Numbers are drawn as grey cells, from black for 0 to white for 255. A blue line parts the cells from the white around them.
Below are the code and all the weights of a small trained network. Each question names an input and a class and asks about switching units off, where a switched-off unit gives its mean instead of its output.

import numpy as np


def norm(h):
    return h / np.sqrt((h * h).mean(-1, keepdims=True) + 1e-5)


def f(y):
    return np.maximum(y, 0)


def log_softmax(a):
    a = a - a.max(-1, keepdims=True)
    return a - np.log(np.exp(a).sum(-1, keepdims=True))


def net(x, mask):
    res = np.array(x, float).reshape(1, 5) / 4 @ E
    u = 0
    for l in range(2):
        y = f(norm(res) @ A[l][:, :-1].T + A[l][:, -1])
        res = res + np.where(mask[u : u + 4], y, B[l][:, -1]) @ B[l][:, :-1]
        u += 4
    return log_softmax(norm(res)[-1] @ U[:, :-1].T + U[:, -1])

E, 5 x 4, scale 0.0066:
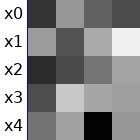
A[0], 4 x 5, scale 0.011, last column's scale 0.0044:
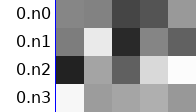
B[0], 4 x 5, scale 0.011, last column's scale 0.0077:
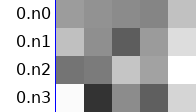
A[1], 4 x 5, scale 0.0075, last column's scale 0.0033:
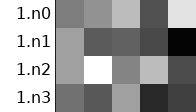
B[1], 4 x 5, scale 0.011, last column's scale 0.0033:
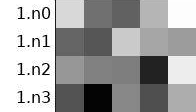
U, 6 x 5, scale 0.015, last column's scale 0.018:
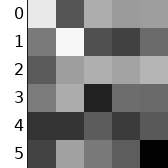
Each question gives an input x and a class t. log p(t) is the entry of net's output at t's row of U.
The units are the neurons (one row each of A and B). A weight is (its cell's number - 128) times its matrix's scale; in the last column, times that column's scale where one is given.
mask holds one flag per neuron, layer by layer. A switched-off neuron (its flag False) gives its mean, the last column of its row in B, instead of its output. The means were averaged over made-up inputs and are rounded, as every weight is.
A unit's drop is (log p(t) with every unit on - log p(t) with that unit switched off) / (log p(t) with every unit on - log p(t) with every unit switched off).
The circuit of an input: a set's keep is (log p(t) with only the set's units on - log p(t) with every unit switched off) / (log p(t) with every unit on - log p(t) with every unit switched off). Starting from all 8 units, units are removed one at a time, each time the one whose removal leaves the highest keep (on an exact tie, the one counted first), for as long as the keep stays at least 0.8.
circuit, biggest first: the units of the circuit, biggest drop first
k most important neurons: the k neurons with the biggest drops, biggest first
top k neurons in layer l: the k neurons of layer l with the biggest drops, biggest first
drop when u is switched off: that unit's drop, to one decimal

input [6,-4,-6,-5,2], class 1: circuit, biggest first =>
[0.n3]
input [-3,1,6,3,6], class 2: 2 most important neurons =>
[0.n3; 0.n2]
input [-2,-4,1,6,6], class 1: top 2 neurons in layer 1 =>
[1.n2; 1.n0]
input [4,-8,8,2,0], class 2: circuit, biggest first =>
[0.n3; 0.n2]
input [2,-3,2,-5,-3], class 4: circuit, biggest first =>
[1.n3; 0.n3]
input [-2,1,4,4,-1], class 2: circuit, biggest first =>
[0.n3; 0.n1]
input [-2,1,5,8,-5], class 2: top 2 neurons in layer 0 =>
[0.n3; 0.n1]
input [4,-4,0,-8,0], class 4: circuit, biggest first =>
[0.n3; 1.n3]
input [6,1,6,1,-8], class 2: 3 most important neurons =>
[0.n3; 0.n1; 1.n2]
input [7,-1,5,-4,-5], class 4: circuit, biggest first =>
[0.n3; 0.n2]
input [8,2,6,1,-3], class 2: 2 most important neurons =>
[0.n3; 0.n2]
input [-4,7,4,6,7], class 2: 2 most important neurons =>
[0.n2; 1.n0]
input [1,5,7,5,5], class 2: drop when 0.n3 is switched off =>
0.2
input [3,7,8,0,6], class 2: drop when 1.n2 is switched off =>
0.0
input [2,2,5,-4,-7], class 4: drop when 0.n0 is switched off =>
0.2
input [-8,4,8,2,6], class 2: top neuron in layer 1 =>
[1.n0]
